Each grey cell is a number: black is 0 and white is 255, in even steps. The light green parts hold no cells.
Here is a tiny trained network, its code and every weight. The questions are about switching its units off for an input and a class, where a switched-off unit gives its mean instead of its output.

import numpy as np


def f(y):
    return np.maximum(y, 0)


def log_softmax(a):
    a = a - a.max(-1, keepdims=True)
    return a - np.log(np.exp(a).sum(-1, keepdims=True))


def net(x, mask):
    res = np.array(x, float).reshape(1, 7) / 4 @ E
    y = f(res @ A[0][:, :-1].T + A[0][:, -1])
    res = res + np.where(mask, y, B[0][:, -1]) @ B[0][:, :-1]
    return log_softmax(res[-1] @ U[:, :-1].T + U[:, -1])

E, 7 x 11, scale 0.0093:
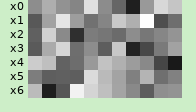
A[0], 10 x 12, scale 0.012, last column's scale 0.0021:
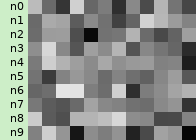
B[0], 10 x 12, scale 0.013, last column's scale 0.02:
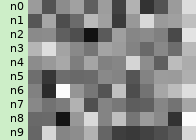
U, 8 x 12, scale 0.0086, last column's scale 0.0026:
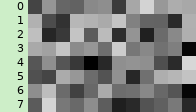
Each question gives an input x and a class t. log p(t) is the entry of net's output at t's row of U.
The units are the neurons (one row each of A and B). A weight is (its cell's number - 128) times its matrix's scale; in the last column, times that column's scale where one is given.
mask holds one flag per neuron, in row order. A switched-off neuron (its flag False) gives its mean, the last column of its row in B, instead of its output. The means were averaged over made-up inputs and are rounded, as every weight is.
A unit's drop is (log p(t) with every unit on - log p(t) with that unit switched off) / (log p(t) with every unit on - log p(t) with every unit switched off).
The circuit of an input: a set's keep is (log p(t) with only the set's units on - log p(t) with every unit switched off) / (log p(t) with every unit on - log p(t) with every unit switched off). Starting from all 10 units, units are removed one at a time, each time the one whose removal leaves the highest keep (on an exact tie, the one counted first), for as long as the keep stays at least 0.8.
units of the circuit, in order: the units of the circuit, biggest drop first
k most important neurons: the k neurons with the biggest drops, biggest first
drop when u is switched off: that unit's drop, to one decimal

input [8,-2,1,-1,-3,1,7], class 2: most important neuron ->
[n0]
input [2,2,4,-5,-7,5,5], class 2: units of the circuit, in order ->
[n6 n8]
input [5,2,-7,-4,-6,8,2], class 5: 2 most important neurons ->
[n6 n5]
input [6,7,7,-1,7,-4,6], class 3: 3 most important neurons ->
[n4 n3 n0]
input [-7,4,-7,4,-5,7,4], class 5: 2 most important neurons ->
[n6 n5]
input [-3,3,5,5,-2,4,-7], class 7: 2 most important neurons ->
[n9 n1]
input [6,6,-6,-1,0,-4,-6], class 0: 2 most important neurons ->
[n1 n4]
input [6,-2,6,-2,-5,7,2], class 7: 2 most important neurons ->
[n9 n7]
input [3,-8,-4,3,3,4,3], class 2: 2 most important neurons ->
[n0 n7]
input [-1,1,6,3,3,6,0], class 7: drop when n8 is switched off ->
0.1
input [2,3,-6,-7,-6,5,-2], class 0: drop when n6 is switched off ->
0.2
